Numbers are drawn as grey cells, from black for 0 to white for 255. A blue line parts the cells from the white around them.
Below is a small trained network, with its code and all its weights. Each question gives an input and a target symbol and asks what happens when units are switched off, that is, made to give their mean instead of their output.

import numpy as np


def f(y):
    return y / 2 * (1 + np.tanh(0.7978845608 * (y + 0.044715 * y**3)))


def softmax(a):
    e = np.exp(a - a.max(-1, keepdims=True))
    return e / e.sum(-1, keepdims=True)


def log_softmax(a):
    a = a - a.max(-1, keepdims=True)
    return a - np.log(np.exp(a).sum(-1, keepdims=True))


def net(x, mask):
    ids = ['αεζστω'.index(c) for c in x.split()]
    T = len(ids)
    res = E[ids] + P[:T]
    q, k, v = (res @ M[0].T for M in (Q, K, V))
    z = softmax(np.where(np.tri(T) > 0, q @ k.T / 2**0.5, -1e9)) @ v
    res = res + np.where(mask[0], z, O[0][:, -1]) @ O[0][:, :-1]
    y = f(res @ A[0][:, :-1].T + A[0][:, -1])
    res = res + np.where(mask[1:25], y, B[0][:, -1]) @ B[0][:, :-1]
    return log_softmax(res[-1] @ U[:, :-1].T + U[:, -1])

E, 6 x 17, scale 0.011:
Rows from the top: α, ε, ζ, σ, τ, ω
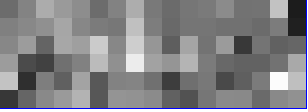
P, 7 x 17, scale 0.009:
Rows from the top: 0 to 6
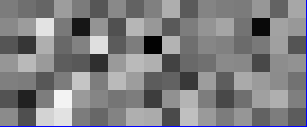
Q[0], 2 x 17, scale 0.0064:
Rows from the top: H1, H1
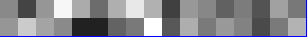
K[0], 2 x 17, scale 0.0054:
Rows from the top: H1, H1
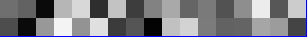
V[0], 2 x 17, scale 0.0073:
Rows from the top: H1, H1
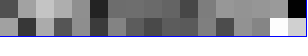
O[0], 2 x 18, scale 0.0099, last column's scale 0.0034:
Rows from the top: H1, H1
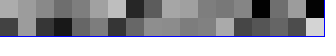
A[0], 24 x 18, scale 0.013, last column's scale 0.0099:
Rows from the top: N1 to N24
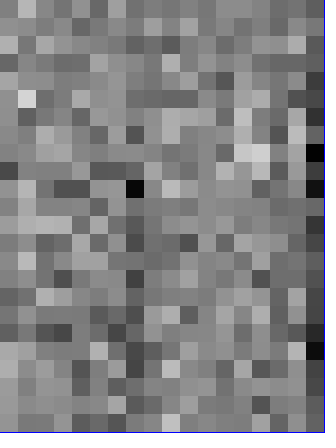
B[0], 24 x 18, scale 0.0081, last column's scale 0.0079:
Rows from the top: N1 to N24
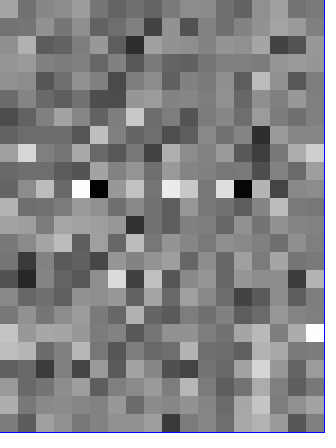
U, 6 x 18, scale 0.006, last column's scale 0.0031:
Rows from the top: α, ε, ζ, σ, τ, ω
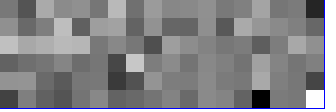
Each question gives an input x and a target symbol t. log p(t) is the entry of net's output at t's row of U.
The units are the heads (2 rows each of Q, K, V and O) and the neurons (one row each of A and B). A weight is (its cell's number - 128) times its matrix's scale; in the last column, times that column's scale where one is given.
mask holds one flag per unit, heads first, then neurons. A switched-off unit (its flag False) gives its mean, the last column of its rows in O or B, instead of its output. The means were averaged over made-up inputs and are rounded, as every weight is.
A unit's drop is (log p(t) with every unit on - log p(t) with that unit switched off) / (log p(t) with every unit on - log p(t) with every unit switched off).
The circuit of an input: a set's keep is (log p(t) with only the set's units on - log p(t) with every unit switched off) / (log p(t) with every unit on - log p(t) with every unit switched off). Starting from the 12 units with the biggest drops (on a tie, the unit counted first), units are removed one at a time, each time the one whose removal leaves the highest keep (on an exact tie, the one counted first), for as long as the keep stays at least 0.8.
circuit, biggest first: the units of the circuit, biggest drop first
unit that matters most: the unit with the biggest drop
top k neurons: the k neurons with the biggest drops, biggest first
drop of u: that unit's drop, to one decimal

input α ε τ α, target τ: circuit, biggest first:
(N19, H1)
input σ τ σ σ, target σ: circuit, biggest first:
(H1)
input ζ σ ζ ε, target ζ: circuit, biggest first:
(H1, N9)
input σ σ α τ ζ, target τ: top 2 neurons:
(N19, N6)
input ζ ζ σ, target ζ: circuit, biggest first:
(H1, N9)
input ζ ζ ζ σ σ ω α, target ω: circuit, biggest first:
(H1, N19)
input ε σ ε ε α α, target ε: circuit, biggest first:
(H1, N21, N23, N9)
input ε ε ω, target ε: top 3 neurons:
(N23, N21, N9)
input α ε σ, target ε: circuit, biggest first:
(H1, N21)
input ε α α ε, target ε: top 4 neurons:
(N21, N23, N16, N9)
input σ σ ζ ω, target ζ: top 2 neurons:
(N9, N16)
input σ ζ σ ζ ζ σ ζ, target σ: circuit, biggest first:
(H1, N19)
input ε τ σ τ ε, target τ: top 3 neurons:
(N19, N6, N4)
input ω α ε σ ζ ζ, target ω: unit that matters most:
N19
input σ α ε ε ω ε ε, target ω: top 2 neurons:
(N19, N23)
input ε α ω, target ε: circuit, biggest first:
(H1, N23, N21)
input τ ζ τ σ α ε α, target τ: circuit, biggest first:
(H1, N19)
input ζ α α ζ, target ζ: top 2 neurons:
(N16, N21)
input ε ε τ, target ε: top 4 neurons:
(N21, N23, N9, N11)
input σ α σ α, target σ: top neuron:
(N19)
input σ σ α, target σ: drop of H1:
0.8
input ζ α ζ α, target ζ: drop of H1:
1.4
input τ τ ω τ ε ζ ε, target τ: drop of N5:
0.0
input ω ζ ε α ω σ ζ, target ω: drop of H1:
0.6
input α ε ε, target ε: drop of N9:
0.1
